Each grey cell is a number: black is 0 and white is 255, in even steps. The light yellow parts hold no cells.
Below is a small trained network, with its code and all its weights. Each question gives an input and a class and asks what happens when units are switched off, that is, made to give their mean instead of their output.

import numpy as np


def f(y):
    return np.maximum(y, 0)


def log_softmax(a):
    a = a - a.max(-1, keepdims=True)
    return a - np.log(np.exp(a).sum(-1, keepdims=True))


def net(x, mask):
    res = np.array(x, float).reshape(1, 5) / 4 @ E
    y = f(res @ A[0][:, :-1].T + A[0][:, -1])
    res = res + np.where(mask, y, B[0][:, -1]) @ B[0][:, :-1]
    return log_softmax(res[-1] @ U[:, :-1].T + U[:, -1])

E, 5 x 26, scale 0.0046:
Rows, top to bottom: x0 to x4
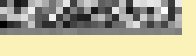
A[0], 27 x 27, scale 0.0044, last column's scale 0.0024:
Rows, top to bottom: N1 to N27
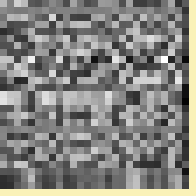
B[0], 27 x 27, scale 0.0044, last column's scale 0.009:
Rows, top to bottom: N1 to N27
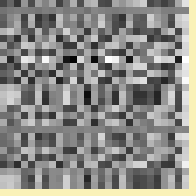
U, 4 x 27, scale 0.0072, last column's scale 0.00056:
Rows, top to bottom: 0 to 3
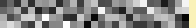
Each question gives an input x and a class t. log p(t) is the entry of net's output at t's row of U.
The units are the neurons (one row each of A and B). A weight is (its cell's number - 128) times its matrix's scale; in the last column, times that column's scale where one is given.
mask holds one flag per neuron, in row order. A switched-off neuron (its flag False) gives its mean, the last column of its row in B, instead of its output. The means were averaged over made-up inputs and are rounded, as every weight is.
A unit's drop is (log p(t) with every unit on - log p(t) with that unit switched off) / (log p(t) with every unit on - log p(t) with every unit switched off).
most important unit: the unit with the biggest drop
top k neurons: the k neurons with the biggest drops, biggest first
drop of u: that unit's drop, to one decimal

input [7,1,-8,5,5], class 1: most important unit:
N20
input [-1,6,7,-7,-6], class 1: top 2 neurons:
(N11 N3)
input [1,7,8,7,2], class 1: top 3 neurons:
(N11 N17 N3)
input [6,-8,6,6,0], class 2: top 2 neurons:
(N18 N7)
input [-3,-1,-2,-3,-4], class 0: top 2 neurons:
(N26 N27)
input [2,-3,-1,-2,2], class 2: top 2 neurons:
(N24 N10)
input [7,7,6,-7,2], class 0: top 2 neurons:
(N12 N6)
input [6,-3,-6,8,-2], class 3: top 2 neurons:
(N26 N27)
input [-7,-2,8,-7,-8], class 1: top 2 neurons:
(N3 N11)
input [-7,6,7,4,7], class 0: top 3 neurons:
(N24 N10 N1)
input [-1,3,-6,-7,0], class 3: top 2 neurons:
(N14 N15)
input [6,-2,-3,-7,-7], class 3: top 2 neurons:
(N14 N15)
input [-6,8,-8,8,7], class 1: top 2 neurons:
(N20 N4)
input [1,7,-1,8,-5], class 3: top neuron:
(N26)
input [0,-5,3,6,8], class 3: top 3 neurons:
(N9 N26 N27)
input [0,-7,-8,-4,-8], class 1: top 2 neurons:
(N20 N8)
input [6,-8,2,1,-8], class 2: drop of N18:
0.3
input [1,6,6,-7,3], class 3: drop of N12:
-0.1
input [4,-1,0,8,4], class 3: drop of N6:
0.0
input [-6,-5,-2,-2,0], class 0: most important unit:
N24
